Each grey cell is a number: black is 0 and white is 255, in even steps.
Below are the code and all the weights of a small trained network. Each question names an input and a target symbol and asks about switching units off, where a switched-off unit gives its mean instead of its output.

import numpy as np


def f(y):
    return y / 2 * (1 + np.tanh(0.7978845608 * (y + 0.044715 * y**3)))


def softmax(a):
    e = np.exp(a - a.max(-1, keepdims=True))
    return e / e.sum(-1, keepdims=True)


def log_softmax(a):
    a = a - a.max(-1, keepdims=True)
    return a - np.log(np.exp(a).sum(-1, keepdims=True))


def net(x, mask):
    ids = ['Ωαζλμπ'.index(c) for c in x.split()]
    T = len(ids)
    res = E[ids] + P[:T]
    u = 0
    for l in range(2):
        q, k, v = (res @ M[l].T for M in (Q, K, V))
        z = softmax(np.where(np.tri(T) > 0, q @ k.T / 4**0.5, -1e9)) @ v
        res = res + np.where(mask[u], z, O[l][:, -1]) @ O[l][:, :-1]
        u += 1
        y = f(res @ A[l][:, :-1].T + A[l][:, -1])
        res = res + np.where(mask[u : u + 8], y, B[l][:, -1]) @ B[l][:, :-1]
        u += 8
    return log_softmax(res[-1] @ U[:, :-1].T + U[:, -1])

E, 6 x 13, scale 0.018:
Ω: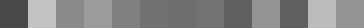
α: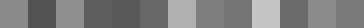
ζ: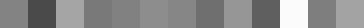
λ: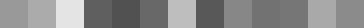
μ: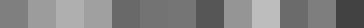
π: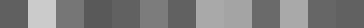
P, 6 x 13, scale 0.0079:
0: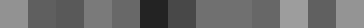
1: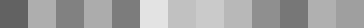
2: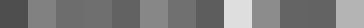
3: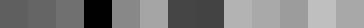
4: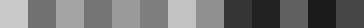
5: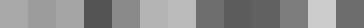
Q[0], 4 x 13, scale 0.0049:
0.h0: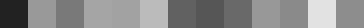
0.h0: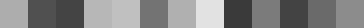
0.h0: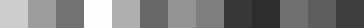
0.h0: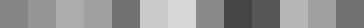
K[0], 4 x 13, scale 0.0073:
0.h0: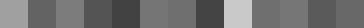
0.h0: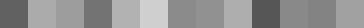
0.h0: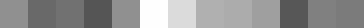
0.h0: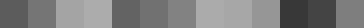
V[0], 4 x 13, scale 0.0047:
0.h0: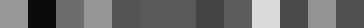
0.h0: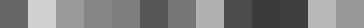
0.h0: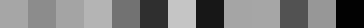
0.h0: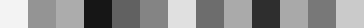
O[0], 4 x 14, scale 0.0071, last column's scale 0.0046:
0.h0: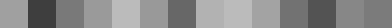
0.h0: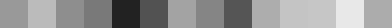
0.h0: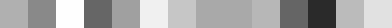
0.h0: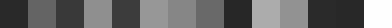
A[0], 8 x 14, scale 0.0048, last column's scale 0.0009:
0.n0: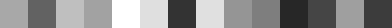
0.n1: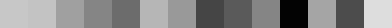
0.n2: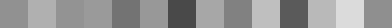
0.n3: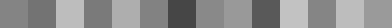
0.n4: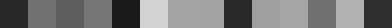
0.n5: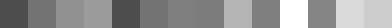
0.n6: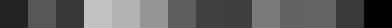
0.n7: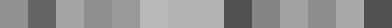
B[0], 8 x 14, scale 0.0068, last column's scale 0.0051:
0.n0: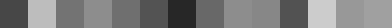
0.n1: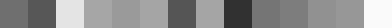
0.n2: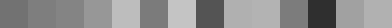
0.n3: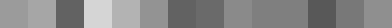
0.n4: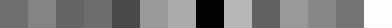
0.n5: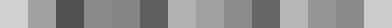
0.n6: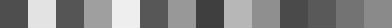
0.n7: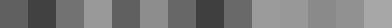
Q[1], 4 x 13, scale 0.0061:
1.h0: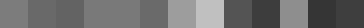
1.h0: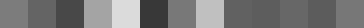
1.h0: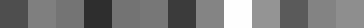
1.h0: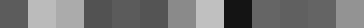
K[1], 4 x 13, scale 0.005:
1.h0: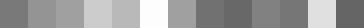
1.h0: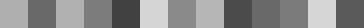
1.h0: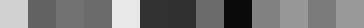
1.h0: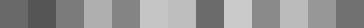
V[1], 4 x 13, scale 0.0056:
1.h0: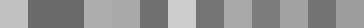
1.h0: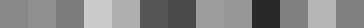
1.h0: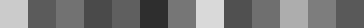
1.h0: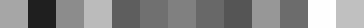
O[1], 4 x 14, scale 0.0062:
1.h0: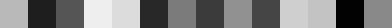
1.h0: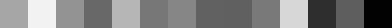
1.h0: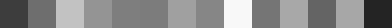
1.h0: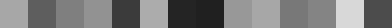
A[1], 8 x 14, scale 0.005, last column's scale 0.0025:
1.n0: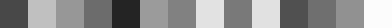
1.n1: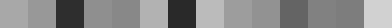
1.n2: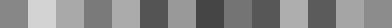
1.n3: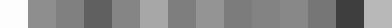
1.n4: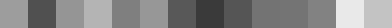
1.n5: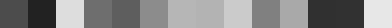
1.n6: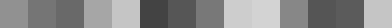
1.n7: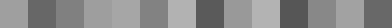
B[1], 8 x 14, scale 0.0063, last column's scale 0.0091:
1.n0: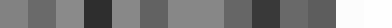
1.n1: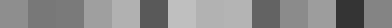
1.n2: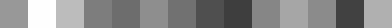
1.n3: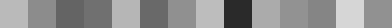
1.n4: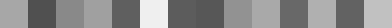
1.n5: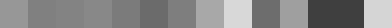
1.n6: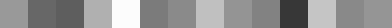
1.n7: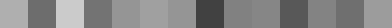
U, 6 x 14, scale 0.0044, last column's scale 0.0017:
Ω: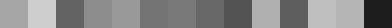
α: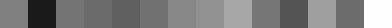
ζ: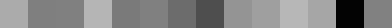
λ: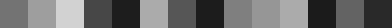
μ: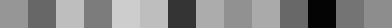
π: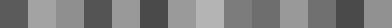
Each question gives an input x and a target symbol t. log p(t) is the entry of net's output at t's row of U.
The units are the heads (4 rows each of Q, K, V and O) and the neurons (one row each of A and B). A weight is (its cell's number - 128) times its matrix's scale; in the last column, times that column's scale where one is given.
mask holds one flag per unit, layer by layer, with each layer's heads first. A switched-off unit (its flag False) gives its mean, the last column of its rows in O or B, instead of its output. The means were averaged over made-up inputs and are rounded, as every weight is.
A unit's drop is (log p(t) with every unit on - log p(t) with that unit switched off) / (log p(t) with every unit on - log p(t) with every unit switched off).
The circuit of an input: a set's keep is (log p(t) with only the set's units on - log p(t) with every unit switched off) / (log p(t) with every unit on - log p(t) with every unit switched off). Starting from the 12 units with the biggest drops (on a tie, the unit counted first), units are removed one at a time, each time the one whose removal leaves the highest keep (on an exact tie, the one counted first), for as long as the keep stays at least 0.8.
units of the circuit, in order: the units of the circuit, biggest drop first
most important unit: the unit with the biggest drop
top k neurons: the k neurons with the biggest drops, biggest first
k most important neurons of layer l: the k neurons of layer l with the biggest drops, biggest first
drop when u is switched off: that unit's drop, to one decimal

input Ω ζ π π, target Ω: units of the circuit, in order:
(0.h0 1.n5)
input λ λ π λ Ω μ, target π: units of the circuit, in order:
(1.h0 0.n1 1.n4)
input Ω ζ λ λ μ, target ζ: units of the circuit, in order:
(1.h0 0.h0 1.n0 0.n2)
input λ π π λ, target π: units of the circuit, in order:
(1.h0 0.n1)
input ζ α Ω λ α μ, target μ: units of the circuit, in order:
(0.h0 0.n4 0.n1)
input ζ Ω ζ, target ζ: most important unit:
1.n0
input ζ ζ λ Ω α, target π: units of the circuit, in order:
(0.h0 1.h0 0.n6 1.n4)
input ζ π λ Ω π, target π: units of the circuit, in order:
(1.h0 0.h0 0.n6 1.n4)
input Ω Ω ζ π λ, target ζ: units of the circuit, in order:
(1.h0 0.h0 1.n0 0.n5)
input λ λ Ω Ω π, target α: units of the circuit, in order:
(1.h0 0.h0 1.n2 0.n4)
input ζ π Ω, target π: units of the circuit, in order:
(0.h0 1.h0 0.n6)
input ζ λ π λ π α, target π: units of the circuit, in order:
(1.h0 0.h0 0.n6 1.n4)
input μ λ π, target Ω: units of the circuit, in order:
(0.h0 0.n0 1.h0 1.n5)
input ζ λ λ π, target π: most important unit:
0.h0
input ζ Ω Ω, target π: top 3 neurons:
(0.n6 1.n4 0.n7)
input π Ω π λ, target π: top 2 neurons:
(0.n1 1.n4)
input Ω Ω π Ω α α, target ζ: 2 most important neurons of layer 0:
(0.n5 0.n2)
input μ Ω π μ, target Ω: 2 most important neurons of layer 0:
(0.n0 0.n3)
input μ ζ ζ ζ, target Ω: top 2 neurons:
(0.n0 0.n5)
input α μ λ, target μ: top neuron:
(0.n4)
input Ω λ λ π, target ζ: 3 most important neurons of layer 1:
(1.n0 1.n2 1.n1)
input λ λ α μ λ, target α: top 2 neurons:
(0.n4 1.n2)
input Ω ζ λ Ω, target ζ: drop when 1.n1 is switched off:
0.0
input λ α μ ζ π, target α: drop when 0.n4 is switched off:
0.2
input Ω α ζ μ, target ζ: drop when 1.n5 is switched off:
-0.1
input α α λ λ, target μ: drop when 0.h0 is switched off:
1.0
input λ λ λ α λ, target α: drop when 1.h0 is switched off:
1.6
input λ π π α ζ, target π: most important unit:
1.h0
